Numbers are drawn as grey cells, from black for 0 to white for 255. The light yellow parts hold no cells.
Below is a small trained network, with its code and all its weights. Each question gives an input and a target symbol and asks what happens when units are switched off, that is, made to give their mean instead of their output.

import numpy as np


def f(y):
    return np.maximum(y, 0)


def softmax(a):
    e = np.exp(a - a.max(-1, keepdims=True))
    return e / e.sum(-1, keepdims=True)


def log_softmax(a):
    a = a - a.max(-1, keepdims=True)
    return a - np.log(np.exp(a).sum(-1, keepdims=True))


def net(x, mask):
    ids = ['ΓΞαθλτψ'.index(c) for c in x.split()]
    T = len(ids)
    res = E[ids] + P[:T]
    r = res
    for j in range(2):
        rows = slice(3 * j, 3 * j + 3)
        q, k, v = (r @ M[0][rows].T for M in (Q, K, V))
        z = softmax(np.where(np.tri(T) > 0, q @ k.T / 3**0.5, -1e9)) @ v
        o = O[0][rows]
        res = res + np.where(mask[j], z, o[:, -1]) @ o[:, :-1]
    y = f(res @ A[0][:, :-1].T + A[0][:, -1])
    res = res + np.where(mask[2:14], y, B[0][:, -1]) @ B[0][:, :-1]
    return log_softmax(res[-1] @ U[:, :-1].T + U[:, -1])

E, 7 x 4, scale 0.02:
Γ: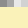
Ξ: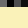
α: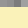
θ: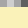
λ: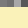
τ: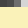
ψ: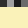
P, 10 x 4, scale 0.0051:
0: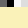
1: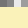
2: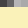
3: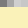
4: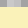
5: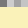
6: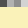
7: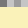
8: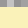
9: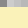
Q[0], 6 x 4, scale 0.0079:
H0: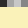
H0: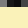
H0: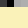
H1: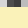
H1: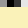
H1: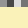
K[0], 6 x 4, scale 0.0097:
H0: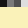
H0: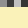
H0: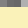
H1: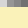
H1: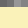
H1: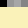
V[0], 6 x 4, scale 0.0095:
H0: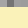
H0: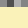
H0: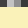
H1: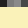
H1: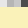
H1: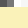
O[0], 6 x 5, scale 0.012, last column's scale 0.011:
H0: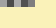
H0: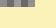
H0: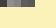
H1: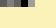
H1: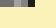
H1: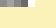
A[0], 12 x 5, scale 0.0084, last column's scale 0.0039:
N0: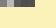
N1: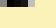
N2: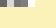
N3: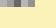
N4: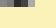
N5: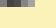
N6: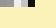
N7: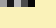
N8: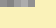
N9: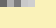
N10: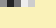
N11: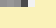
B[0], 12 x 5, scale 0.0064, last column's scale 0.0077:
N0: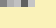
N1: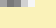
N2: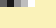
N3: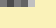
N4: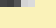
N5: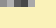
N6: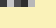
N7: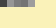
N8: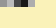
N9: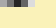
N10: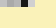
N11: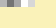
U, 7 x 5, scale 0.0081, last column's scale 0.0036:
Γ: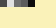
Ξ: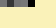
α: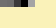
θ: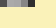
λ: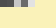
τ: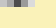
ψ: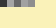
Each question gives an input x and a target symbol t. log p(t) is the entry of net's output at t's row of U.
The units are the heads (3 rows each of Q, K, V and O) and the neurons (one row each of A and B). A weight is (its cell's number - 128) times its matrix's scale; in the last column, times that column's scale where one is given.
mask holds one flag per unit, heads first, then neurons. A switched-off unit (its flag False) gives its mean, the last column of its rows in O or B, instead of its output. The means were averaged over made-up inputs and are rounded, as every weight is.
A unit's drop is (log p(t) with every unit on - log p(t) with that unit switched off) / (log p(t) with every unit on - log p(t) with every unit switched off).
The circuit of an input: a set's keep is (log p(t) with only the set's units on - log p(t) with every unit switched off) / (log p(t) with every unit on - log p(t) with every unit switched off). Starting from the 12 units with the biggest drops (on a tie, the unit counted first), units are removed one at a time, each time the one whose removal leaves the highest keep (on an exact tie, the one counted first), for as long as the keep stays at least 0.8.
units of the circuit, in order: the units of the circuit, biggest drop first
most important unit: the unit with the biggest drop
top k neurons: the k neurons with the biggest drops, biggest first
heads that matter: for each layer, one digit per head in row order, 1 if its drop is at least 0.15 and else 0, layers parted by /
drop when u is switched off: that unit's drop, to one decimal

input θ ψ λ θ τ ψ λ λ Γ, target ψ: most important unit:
H0
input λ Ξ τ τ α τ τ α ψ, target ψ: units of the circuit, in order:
(N4 N10 N2)
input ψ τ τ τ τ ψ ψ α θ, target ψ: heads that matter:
10
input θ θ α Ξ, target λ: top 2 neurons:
(N9 N1)
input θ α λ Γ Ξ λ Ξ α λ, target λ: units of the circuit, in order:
(H1 N9)
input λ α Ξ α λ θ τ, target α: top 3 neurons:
(N10 N11 N1)
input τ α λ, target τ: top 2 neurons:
(N11 N2)
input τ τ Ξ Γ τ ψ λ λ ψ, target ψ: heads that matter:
00
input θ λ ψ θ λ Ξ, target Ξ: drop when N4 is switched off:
0.2
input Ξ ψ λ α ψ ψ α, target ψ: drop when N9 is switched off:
-0.1
